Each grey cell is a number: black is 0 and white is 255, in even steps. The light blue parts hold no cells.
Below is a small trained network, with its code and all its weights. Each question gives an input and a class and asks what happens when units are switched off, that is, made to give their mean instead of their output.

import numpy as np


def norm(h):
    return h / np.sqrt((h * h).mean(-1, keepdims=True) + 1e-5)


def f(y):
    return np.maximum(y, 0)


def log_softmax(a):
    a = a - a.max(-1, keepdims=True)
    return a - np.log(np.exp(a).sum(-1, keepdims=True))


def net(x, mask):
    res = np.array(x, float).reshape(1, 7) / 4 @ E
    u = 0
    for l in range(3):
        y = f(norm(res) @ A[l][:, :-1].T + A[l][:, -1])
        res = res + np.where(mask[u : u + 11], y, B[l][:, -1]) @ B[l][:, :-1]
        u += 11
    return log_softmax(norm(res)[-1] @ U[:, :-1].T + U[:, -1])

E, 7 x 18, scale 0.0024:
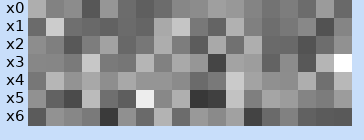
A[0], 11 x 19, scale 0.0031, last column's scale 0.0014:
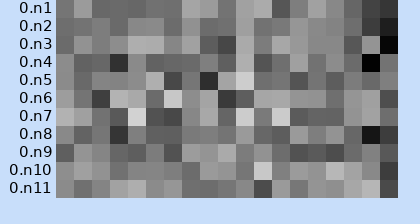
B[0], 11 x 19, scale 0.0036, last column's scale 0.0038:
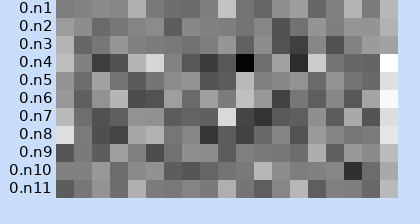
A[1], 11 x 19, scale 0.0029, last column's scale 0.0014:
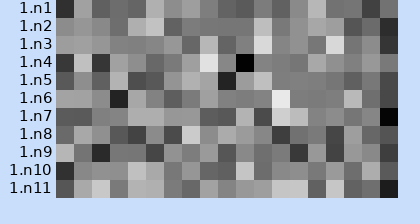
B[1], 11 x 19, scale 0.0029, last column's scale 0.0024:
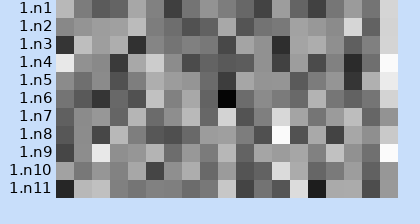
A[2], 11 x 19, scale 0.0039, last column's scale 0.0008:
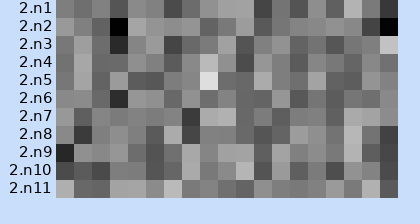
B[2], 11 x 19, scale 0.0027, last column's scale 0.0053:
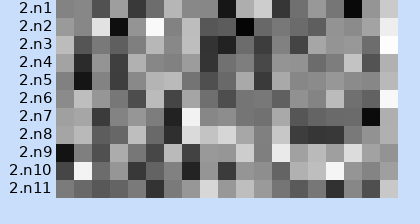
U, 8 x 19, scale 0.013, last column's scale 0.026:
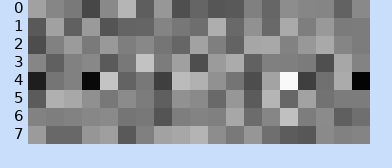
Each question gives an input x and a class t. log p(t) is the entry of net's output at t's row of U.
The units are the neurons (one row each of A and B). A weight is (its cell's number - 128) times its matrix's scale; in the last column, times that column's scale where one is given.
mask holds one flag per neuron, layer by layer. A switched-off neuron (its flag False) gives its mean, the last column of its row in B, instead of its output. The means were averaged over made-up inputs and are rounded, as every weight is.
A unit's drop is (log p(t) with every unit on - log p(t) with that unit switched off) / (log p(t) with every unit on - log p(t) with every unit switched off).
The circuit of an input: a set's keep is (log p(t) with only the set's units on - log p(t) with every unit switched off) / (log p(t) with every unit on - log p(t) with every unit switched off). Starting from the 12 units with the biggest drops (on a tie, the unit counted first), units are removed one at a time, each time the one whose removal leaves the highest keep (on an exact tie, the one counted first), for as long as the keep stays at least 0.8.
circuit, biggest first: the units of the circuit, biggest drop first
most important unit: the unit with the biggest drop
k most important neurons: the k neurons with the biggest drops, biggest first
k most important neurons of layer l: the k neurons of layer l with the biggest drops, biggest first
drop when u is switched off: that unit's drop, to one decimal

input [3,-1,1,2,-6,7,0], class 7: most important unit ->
2.n8
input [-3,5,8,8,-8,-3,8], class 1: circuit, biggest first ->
0.n4; 1.n8; 2.n10
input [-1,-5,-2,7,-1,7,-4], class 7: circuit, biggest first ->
2.n8; 2.n11
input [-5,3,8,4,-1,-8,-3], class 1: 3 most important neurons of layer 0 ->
0.n4; 0.n8; 0.n9
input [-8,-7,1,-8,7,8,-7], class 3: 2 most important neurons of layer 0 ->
0.n6; 0.n7
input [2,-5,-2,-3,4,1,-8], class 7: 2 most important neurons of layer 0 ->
0.n8; 0.n4
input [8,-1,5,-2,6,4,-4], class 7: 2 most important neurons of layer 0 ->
0.n7; 0.n6
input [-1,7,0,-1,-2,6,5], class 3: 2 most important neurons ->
0.n7; 0.n4
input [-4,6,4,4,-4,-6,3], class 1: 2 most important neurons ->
0.n4; 1.n8
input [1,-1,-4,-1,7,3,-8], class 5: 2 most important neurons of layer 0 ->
0.n11; 0.n10
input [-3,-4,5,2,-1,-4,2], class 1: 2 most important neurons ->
0.n4; 0.n8
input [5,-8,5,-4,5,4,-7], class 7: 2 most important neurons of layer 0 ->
0.n6; 0.n8
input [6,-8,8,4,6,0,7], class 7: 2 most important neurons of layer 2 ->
2.n6; 2.n3
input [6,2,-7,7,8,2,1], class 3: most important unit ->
0.n6
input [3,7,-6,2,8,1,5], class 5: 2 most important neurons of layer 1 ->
1.n3; 1.n11
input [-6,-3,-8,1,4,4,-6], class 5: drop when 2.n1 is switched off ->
0.2
